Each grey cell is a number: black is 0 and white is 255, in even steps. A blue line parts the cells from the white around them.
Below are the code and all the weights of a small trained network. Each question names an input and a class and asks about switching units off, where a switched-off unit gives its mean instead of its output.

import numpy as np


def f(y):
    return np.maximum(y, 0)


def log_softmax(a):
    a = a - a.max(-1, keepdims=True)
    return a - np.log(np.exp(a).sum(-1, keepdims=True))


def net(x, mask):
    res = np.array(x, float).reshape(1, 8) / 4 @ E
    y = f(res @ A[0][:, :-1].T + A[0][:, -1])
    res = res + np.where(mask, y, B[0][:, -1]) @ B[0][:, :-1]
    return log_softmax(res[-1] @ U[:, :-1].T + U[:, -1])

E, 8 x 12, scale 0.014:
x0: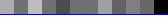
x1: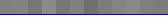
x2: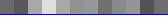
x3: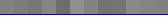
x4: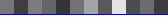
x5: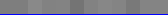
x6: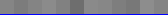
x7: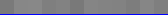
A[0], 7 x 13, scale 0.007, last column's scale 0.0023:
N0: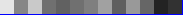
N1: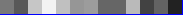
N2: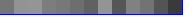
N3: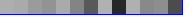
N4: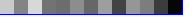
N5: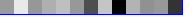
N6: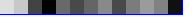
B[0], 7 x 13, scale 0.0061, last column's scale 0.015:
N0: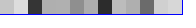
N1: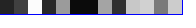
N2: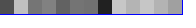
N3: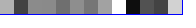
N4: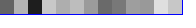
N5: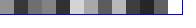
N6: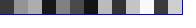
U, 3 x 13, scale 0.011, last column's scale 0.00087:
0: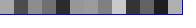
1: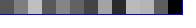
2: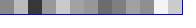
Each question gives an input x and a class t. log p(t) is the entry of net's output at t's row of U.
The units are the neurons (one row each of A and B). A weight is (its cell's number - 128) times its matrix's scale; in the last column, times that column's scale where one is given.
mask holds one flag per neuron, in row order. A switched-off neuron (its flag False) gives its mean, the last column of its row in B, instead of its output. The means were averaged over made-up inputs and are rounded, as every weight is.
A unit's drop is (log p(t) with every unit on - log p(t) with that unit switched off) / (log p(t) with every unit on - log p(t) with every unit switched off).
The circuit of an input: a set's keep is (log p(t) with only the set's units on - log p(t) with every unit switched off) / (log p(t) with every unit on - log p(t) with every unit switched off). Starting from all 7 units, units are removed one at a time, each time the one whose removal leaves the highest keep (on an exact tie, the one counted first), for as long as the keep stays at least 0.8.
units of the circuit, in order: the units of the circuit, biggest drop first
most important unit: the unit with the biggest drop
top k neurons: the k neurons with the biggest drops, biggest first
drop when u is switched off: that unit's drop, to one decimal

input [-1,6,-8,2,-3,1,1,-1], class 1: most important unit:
N6
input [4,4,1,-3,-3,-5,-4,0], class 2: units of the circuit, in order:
(N4 N0)
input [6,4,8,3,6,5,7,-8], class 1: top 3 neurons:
(N1 N5 N3)
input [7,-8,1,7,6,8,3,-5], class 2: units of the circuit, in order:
(N0 N4 N5)
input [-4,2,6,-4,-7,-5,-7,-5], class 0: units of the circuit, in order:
(N5 N3)
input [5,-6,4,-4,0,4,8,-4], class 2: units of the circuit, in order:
(N0 N4)
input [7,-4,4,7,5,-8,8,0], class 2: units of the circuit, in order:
(N0 N4 N5)
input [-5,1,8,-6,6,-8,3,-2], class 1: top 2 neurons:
(N1 N5)
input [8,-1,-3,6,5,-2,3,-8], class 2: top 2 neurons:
(N0 N4)
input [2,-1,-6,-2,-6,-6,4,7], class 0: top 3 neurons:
(N5 N3 N1)
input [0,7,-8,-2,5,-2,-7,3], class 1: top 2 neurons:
(N6 N5)
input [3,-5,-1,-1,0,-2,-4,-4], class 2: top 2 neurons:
(N1 N5)
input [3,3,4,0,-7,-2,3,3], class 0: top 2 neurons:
(N5 N3)
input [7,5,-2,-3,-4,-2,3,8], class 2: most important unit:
N4
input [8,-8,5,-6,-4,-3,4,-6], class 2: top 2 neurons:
(N0 N4)
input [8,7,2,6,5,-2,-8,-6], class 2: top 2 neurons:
(N0 N4)
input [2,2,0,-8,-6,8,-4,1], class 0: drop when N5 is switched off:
0.1
